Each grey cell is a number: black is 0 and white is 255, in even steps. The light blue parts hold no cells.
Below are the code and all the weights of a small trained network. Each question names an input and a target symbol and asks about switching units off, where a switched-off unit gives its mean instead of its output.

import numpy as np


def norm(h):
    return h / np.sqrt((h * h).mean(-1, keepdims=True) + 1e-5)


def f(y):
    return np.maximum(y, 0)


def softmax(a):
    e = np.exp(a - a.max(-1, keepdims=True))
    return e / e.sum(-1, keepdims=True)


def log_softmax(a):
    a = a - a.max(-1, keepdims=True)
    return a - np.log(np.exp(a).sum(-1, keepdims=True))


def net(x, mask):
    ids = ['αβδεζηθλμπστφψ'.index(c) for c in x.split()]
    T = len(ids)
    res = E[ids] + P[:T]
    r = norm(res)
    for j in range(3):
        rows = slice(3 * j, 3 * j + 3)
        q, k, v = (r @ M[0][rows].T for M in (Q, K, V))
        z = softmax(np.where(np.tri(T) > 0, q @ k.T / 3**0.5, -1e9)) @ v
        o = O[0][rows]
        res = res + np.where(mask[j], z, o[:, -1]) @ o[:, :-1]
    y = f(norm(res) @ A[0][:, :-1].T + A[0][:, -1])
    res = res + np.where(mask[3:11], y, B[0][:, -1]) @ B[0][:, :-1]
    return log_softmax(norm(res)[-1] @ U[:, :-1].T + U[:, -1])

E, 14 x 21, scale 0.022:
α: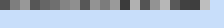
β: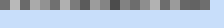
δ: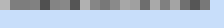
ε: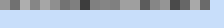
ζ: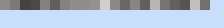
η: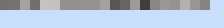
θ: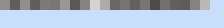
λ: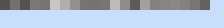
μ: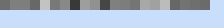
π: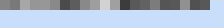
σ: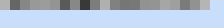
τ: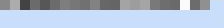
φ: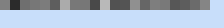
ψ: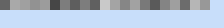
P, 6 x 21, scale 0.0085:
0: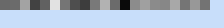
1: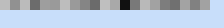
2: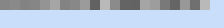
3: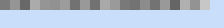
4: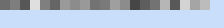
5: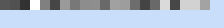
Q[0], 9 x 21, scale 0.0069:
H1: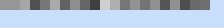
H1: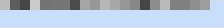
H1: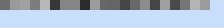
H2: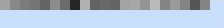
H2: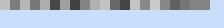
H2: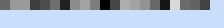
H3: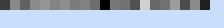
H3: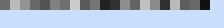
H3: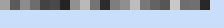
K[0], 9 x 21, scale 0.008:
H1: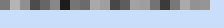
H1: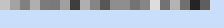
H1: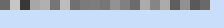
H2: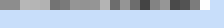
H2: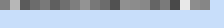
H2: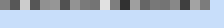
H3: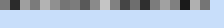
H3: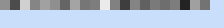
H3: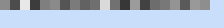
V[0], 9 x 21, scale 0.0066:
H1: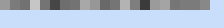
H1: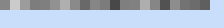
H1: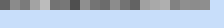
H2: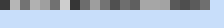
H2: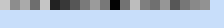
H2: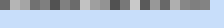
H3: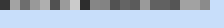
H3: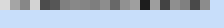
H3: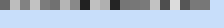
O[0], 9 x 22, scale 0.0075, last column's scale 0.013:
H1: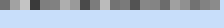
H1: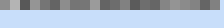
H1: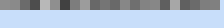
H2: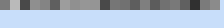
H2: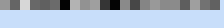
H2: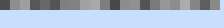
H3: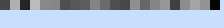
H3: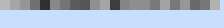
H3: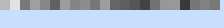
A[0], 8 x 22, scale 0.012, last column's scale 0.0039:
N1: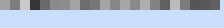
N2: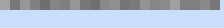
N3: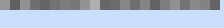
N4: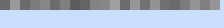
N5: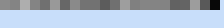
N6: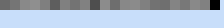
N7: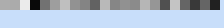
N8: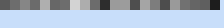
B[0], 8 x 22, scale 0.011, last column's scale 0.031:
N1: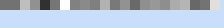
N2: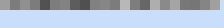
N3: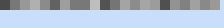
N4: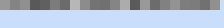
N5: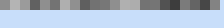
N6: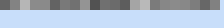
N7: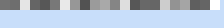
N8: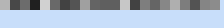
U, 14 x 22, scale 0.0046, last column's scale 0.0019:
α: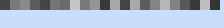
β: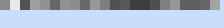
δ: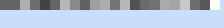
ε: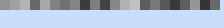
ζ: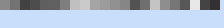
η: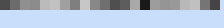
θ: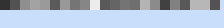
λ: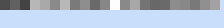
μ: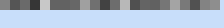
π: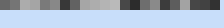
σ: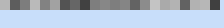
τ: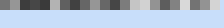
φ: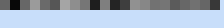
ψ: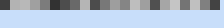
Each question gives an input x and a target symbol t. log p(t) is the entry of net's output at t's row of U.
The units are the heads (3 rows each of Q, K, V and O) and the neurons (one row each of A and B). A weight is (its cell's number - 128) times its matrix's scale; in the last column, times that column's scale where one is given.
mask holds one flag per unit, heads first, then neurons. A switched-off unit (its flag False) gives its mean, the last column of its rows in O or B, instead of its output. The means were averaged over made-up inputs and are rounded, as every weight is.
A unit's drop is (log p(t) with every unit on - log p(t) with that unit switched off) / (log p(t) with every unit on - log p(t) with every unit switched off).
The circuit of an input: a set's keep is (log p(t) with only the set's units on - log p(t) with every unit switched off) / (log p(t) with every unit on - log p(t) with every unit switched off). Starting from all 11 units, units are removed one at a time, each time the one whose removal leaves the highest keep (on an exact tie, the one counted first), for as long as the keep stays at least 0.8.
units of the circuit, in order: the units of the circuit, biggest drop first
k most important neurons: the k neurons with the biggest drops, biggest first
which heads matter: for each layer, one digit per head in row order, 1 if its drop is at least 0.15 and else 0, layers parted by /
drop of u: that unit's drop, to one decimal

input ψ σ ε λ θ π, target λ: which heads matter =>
010
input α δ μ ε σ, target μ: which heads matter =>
001
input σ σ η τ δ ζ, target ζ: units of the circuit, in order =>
[N7 N1]
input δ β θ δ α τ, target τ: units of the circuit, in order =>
[H3 N7 N1]
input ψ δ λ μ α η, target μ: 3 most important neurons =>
[N8 N7 N1]
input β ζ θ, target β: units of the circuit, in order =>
[H3 N7]
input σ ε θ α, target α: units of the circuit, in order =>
[H3 N7 N1]
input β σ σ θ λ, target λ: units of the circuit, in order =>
[H2 N7]
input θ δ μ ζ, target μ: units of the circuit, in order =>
[H3 N8 H2]
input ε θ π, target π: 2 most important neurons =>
[N7 N1]
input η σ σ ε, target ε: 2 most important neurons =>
[N5 N7]
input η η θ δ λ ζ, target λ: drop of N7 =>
0.2
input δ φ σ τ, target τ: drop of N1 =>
0.2
